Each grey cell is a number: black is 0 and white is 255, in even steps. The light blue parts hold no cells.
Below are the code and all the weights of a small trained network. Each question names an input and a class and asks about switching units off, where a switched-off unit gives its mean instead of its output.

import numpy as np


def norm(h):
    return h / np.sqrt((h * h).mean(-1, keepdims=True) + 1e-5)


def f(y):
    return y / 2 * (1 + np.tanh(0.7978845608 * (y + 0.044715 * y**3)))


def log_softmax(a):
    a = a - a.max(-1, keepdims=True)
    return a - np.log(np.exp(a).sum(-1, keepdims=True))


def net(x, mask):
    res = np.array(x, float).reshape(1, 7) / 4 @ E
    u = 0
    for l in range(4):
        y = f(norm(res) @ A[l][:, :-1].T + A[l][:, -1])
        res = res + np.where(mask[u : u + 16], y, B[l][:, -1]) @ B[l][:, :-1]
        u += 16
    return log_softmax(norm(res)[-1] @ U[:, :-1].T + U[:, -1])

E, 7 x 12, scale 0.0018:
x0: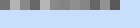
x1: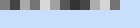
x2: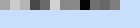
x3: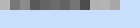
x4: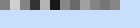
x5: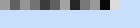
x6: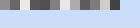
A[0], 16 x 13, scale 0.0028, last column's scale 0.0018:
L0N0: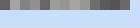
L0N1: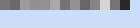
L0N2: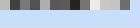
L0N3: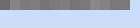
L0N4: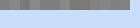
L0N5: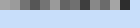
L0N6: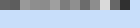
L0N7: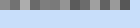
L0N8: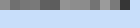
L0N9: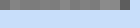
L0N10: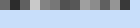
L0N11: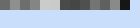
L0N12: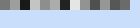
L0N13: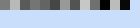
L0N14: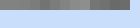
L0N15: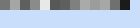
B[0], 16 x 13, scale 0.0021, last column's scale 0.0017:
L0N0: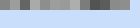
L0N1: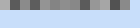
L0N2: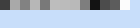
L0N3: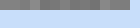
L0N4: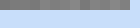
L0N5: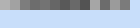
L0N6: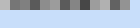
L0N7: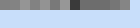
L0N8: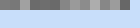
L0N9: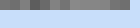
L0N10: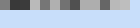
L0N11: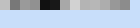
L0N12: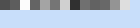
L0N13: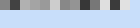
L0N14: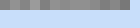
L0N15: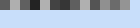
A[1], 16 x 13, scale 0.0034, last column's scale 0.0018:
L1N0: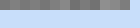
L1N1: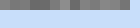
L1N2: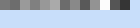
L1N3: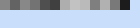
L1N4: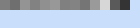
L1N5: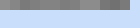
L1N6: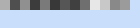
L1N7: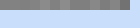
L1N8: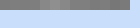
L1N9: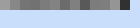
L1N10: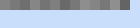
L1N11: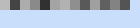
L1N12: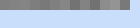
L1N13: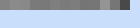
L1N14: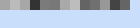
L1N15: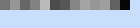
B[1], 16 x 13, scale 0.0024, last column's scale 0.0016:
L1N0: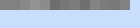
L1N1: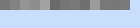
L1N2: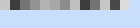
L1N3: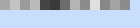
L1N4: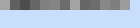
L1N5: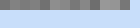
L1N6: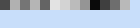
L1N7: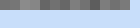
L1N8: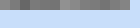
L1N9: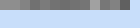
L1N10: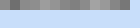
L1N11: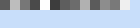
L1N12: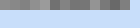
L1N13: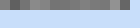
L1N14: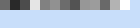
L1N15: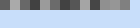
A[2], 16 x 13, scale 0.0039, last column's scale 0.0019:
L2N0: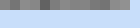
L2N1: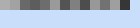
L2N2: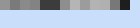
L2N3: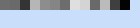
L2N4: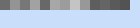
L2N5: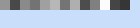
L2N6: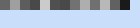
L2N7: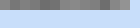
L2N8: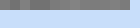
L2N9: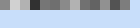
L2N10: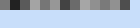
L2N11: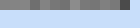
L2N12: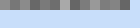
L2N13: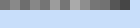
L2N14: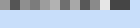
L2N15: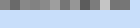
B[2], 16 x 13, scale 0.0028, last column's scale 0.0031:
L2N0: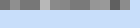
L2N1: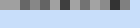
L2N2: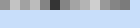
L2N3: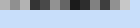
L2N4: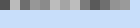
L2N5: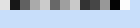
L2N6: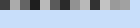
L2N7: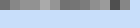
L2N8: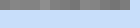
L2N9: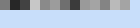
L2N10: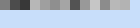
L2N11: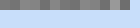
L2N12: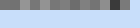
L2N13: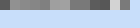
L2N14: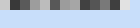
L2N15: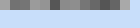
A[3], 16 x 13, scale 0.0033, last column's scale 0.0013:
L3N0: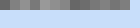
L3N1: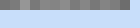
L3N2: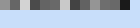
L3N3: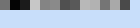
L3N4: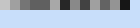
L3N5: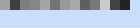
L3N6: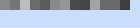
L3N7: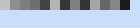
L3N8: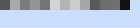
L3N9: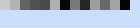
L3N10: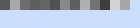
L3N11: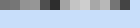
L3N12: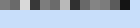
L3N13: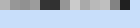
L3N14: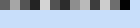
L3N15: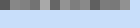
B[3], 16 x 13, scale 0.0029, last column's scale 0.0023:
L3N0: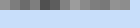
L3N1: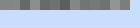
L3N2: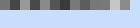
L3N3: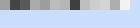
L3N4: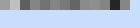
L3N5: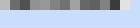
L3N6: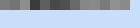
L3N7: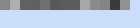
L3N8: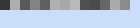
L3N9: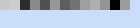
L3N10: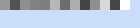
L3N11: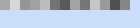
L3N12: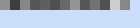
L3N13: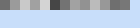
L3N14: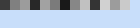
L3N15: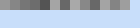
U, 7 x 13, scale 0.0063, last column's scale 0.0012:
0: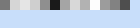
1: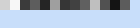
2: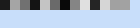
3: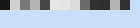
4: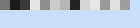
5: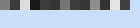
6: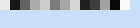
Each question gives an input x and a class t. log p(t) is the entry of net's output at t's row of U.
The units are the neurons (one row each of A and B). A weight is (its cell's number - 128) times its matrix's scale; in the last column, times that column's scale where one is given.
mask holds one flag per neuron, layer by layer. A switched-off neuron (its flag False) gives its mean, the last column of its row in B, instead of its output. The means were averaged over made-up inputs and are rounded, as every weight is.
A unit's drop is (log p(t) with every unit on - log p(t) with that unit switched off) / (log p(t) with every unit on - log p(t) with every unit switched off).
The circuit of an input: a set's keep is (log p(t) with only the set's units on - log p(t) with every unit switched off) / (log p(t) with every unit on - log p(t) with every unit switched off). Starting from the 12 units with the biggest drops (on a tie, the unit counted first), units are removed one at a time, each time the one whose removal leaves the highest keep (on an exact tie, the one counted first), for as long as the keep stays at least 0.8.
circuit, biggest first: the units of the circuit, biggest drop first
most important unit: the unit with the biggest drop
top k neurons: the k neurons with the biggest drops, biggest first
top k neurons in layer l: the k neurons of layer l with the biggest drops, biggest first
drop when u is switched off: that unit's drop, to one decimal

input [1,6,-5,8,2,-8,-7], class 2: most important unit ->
L0N15
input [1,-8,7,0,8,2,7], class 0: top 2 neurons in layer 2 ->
[L2N3; L2N2]
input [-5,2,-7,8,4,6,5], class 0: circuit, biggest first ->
[L1N3; L2N2; L3N13]
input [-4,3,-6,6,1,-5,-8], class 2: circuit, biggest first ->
[L2N6; L3N14]
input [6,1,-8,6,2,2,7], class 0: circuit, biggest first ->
[L1N3; L2N2]
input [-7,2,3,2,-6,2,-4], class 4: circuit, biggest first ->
[L2N10; L3N3]
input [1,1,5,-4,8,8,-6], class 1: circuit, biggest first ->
[L0N12; L3N9; L2N1]
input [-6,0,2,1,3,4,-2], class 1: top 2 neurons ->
[L0N12; L0N5]
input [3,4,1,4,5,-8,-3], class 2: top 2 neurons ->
[L0N15; L2N6]
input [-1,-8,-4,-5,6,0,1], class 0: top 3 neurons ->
[L1N3; L0N2; L1N6]
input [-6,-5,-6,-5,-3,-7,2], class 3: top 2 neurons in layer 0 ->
[L0N11; L0N0]
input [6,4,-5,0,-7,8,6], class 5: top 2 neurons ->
[L0N13; L1N14]
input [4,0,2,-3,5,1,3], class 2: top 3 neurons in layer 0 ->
[L0N2; L0N12; L0N11]
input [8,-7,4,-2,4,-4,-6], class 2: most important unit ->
L0N2
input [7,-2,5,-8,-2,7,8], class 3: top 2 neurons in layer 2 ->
[L2N3; L2N4]
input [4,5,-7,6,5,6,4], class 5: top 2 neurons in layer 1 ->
[L1N11; L1N6]
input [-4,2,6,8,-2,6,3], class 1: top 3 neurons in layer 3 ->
[L3N9; L3N4; L3N7]
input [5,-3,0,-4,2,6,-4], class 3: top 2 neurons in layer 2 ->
[L2N9; L2N3]
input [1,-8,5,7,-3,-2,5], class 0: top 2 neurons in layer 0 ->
[L0N13; L0N2]
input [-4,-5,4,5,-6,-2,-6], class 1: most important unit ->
L1N14
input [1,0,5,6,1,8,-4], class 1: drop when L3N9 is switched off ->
0.1
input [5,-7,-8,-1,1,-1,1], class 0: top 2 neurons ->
[L1N3; L1N11]
